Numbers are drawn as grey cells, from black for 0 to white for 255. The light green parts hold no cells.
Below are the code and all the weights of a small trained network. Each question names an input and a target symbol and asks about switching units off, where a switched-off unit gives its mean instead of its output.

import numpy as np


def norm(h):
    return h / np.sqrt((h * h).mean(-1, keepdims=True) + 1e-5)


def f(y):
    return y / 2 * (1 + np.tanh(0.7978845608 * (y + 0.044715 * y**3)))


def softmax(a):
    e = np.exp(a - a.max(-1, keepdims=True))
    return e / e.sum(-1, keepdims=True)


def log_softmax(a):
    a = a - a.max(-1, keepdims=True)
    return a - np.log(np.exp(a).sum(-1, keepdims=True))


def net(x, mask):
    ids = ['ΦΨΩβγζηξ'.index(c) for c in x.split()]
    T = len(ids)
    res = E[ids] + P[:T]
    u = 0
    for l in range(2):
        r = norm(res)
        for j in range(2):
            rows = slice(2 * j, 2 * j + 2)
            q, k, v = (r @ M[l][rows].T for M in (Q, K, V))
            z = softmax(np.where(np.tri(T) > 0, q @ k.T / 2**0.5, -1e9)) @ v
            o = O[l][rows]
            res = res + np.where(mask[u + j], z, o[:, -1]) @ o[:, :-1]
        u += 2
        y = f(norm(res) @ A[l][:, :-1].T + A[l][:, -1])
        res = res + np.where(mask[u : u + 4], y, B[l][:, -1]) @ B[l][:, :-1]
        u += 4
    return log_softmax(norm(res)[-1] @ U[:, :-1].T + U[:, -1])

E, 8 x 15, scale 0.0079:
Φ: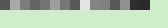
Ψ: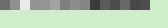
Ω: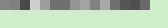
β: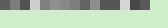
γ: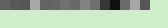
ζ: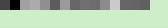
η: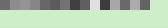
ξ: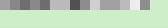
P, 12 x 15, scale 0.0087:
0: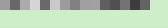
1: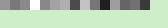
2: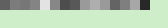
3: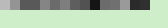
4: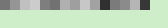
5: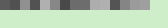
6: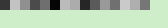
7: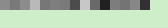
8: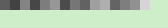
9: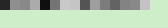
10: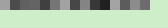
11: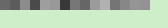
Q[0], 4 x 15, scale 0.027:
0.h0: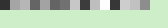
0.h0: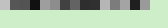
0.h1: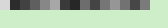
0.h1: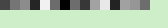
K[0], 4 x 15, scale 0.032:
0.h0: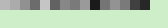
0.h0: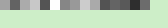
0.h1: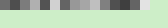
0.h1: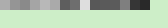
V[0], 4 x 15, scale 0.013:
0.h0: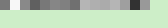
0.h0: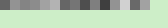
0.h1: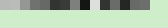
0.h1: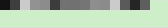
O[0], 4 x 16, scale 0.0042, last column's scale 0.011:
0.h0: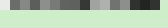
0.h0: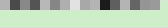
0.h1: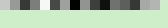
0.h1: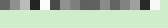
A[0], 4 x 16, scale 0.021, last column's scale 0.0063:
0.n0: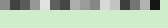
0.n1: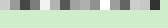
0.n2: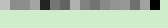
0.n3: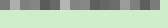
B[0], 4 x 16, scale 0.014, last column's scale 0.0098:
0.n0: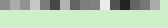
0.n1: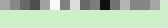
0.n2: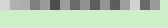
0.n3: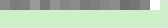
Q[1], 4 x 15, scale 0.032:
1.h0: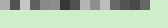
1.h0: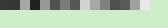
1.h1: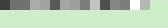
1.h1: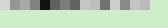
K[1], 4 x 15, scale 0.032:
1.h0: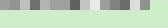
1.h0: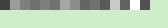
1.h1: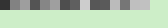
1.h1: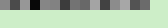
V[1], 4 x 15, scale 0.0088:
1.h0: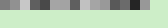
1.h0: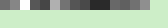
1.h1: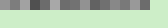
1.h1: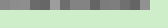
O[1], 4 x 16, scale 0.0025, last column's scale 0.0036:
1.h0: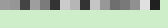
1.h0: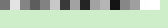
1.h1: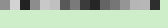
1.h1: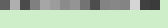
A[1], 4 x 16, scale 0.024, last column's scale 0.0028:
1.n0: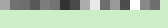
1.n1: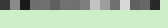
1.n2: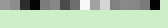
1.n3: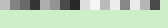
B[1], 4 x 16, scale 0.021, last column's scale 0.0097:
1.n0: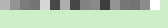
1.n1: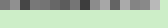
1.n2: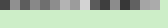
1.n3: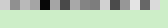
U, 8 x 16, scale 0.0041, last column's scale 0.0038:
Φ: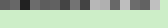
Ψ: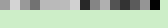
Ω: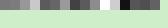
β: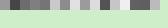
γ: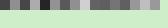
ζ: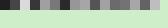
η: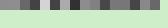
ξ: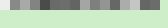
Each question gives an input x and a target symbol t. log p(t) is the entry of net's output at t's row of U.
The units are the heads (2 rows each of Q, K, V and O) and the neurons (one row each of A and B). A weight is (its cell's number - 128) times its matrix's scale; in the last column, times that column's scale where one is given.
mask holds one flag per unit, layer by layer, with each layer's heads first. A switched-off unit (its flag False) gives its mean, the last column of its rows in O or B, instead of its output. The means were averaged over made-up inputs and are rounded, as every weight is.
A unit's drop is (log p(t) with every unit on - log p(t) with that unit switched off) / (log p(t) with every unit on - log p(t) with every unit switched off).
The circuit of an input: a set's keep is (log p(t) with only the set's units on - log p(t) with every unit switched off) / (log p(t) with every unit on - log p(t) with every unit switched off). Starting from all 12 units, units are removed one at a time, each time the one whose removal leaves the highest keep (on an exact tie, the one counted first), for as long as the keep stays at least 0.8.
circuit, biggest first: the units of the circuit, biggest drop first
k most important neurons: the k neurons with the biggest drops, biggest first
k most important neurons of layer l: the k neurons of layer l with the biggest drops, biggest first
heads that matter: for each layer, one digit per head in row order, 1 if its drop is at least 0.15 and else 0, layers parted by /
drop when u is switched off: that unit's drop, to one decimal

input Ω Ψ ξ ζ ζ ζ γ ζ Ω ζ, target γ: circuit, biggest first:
1.n0, 0.h0
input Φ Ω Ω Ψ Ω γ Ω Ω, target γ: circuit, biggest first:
0.h0
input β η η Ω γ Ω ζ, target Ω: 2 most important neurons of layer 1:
1.n0, 1.n3
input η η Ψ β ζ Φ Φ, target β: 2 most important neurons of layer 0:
0.n3, 0.n0
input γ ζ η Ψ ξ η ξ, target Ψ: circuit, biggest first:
0.n3, 1.n3, 1.n0
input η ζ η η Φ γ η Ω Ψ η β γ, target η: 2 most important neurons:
1.n0, 0.n2
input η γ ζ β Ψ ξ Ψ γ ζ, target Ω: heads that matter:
00 / 00
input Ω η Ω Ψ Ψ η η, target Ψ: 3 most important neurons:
0.n3, 1.n0, 1.n3
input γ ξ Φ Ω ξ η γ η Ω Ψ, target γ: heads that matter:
11 / 00
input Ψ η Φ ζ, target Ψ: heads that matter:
00 / 10
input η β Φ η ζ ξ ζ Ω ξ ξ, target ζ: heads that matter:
01 / 00
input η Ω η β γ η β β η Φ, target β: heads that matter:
10 / 00
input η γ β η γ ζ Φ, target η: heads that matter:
01 / 00
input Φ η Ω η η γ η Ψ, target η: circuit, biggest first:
1.n3
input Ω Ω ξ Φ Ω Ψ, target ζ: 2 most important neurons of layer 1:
1.n0, 1.n3
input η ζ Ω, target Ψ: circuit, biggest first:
0.n1, 0.n0
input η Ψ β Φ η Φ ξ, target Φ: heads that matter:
10 / 00
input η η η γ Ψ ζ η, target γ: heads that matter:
11 / 00
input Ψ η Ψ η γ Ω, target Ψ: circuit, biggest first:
0.n0, 0.n1
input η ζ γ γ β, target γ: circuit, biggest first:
1.n0, 0.h0
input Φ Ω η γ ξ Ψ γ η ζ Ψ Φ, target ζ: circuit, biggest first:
0.h1, 1.n0
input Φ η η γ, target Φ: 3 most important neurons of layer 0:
0.n2, 0.n0, 0.n1
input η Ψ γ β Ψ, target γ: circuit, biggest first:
0.h0, 1.n0
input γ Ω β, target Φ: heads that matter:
00 / 00
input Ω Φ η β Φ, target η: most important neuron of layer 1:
1.n3
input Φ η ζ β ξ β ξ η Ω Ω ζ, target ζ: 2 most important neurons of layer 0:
0.n3, 0.n0
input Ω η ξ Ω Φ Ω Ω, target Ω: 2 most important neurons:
0.n3, 1.n0
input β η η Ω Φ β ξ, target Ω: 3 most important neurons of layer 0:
0.n3, 0.n1, 0.n2
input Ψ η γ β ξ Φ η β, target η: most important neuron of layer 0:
0.n1
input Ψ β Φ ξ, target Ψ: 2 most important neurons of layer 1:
1.n3, 1.n0
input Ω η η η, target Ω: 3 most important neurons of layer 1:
1.n0, 1.n3, 1.n1
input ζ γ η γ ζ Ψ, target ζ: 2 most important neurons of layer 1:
1.n0, 1.n2
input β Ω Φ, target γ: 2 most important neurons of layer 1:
1.n2, 1.n3
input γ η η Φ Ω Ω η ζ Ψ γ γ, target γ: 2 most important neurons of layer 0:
0.n3, 0.n2
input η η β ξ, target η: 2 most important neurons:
1.n3, 0.n2
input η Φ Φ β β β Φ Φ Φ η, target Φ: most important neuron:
1.n1
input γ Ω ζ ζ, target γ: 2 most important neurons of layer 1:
1.n0, 1.n3
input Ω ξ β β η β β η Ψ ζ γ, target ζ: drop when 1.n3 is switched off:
0.1
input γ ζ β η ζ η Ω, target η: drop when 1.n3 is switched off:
0.4
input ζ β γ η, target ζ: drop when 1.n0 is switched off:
0.3
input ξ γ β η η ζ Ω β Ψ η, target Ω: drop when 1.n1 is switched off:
0.2
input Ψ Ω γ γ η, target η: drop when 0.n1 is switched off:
0.0
